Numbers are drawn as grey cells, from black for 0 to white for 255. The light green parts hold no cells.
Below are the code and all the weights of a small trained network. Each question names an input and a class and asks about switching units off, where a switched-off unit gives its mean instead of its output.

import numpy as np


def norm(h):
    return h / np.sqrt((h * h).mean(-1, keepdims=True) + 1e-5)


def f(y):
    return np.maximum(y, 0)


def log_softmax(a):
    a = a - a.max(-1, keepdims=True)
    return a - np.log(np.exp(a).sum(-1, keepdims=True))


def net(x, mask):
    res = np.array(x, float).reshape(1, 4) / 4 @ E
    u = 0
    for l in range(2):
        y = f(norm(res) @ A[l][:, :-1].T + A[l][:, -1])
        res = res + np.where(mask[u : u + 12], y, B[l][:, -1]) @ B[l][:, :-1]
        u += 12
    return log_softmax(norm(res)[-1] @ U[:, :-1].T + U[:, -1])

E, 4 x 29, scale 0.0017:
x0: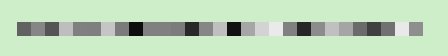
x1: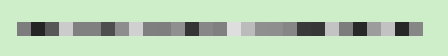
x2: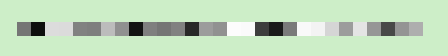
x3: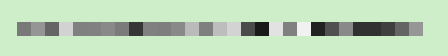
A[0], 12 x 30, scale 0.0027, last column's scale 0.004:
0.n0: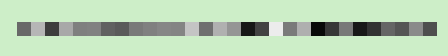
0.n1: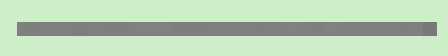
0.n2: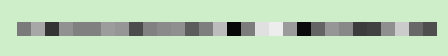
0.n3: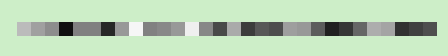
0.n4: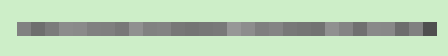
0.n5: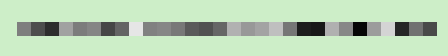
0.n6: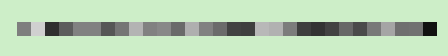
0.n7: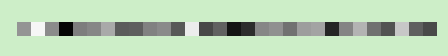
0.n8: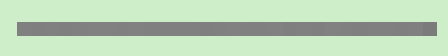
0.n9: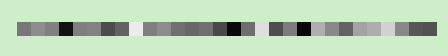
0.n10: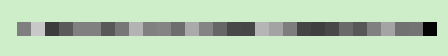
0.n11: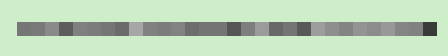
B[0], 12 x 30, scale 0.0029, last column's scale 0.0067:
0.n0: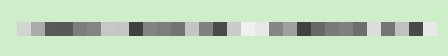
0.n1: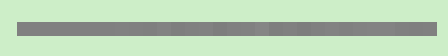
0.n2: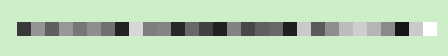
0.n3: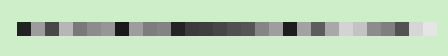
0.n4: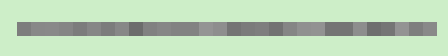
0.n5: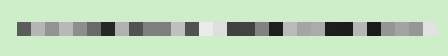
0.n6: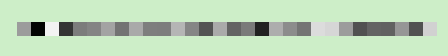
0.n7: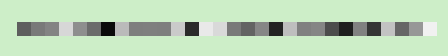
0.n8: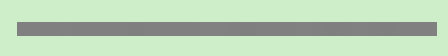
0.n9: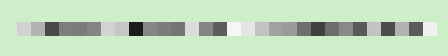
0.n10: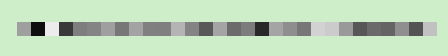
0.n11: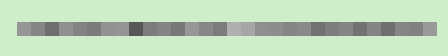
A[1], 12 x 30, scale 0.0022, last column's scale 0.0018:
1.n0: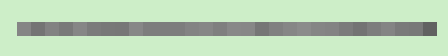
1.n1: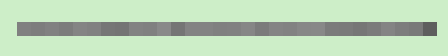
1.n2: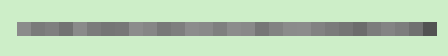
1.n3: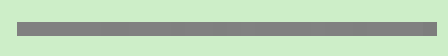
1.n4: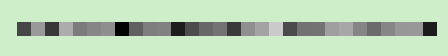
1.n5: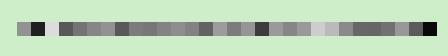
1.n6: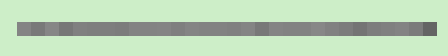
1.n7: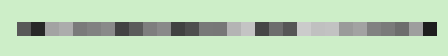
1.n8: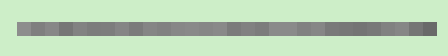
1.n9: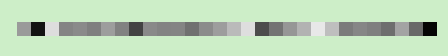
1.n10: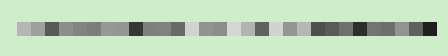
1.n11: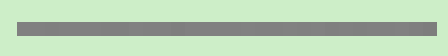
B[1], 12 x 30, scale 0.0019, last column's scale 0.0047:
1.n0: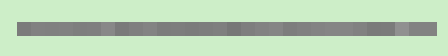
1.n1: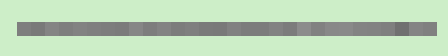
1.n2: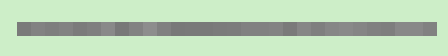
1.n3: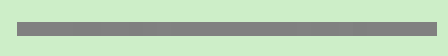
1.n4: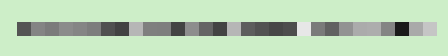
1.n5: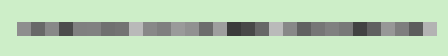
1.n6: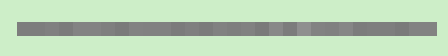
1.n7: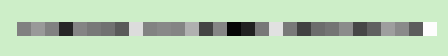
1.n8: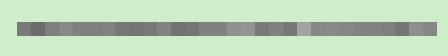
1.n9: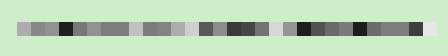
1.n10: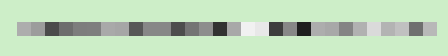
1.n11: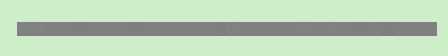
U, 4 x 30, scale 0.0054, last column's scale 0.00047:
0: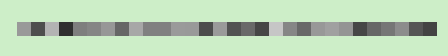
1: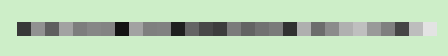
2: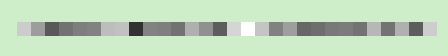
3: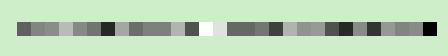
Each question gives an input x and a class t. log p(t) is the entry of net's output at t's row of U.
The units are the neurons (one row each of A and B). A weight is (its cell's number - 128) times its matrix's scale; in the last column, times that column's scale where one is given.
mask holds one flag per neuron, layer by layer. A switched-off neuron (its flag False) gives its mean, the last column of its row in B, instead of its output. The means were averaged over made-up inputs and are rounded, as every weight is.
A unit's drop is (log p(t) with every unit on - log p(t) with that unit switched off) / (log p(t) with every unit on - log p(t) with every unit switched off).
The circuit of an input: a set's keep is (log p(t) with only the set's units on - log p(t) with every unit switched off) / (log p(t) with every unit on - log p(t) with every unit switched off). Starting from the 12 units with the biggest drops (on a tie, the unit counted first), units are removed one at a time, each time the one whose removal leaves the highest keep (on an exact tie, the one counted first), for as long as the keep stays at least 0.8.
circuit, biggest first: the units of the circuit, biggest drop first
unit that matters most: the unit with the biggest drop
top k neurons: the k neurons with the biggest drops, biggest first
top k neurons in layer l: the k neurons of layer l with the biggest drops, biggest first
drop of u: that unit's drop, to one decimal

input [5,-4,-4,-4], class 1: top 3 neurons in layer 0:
[0.n2, 0.n0, 0.n5]
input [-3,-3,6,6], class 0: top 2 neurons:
[0.n9, 0.n0]
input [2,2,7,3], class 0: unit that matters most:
0.n9
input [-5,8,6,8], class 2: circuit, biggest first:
[0.n7, 0.n2]
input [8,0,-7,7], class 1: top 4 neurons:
[0.n2, 0.n9, 1.n4, 1.n9]
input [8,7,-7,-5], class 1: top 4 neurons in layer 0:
[0.n2, 0.n7, 0.n9, 0.n5]
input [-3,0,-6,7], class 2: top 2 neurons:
[0.n0, 1.n10]
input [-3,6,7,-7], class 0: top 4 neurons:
[0.n0, 0.n7, 0.n2, 0.n9]
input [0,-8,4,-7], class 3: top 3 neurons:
[0.n7, 0.n0, 1.n10]
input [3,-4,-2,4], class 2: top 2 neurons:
[0.n0, 0.n5]
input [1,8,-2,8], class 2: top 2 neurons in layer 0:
[0.n0, 0.n7]
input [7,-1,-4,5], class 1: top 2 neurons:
[0.n2, 0.n9]
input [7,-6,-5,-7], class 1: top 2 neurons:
[0.n2, 0.n0]
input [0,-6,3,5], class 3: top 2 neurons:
[0.n7, 0.n9]
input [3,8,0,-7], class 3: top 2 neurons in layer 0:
[0.n5, 0.n0]
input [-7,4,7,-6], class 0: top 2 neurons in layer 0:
[0.n2, 0.n7]
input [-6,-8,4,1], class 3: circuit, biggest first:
[0.n7]
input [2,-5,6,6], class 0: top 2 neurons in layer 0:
[0.n9, 0.n0]
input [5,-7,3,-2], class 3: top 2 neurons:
[0.n7, 0.n3]
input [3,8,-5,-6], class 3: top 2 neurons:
[0.n5, 0.n0]
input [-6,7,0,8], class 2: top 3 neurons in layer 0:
[0.n0, 0.n2, 0.n7]
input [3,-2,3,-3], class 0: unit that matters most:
0.n3
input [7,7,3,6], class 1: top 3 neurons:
[0.n7, 0.n9, 0.n2]
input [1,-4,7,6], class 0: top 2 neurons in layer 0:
[0.n9, 0.n0]
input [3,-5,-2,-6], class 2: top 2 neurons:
[0.n9, 0.n5]
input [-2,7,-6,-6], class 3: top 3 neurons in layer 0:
[0.n5, 0.n0, 0.n3]
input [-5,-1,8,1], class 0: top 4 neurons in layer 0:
[0.n2, 0.n9, 0.n7, 0.n5]
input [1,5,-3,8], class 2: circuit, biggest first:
[0.n0]
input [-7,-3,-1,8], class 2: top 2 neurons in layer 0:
[0.n0, 0.n2]
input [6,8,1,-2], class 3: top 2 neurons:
[0.n5, 0.n3]
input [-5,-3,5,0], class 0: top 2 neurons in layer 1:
[1.n7, 1.n9]
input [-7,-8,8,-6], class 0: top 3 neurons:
[0.n5, 0.n2, 1.n9]
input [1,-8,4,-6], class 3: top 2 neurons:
[0.n7, 0.n0]
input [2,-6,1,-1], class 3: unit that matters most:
0.n7
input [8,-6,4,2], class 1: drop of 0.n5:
0.2
